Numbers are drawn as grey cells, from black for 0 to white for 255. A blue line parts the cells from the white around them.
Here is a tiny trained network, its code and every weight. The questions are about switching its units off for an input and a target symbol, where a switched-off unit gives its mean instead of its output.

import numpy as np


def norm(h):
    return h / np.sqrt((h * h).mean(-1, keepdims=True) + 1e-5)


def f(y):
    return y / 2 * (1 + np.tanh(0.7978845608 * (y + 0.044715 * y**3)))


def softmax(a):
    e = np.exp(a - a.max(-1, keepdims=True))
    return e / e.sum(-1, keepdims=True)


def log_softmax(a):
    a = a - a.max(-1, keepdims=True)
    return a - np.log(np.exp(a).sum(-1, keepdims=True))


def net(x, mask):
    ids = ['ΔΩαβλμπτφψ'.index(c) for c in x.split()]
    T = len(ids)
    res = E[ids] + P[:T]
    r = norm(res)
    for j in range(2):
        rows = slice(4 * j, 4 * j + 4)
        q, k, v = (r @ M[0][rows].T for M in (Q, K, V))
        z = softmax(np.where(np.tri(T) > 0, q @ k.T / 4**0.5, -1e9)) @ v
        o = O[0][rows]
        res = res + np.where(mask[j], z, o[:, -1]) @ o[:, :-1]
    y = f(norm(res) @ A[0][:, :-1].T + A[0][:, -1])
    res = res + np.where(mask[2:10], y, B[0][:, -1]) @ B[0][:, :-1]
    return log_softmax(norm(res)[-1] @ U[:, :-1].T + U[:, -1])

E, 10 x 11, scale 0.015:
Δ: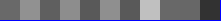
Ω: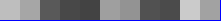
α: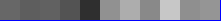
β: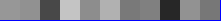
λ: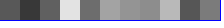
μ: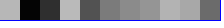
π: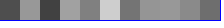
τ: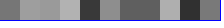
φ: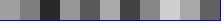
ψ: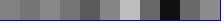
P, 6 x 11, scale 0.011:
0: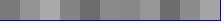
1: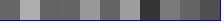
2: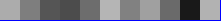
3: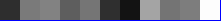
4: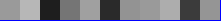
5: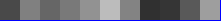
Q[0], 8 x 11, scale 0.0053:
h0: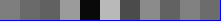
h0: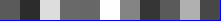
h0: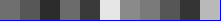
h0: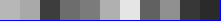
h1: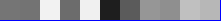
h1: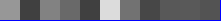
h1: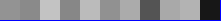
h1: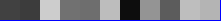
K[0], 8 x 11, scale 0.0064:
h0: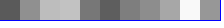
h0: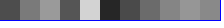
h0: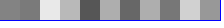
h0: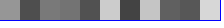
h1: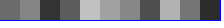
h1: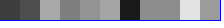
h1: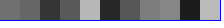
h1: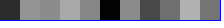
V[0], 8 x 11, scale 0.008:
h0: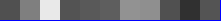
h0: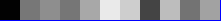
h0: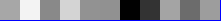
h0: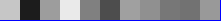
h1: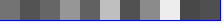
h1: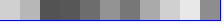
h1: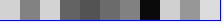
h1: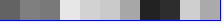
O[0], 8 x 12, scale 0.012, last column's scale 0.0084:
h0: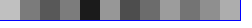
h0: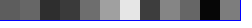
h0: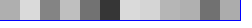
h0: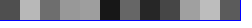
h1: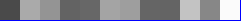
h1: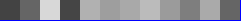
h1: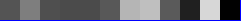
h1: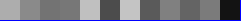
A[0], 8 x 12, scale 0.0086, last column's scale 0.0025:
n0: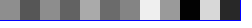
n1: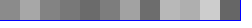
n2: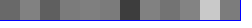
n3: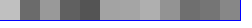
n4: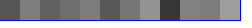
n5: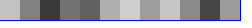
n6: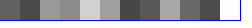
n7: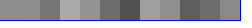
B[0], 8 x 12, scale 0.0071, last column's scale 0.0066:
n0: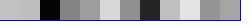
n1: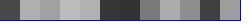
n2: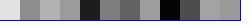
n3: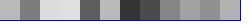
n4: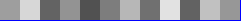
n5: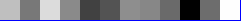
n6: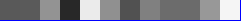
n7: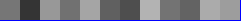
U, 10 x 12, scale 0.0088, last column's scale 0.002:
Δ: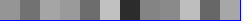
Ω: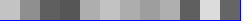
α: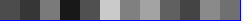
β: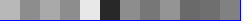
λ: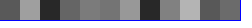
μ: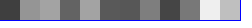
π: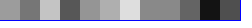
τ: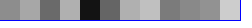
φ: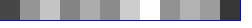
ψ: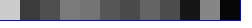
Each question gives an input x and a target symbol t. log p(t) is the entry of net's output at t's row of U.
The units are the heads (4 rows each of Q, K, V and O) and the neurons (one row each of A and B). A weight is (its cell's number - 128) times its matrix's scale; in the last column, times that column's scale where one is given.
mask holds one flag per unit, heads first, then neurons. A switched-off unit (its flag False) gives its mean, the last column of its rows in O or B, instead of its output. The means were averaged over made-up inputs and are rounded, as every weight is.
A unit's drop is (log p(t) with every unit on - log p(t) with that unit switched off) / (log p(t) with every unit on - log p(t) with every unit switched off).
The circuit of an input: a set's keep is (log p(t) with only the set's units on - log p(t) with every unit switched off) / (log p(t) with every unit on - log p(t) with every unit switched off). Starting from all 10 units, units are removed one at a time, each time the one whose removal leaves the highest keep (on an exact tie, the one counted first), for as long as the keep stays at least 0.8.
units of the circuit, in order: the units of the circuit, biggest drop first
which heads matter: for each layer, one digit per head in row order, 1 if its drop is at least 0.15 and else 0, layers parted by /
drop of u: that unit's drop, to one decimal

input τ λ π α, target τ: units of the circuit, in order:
[h1]
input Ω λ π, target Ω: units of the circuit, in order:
[h1; n0]
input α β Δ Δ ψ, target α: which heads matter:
10
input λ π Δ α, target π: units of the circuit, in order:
[h0; n5]
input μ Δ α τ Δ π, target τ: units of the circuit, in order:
[h1; n6]
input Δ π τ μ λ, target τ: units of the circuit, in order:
[n6; h0]
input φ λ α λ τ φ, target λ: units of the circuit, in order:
[h0; h1]
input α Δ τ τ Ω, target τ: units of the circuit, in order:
[h1; n6]
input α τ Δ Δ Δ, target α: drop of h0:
0.6
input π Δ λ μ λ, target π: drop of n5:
0.2
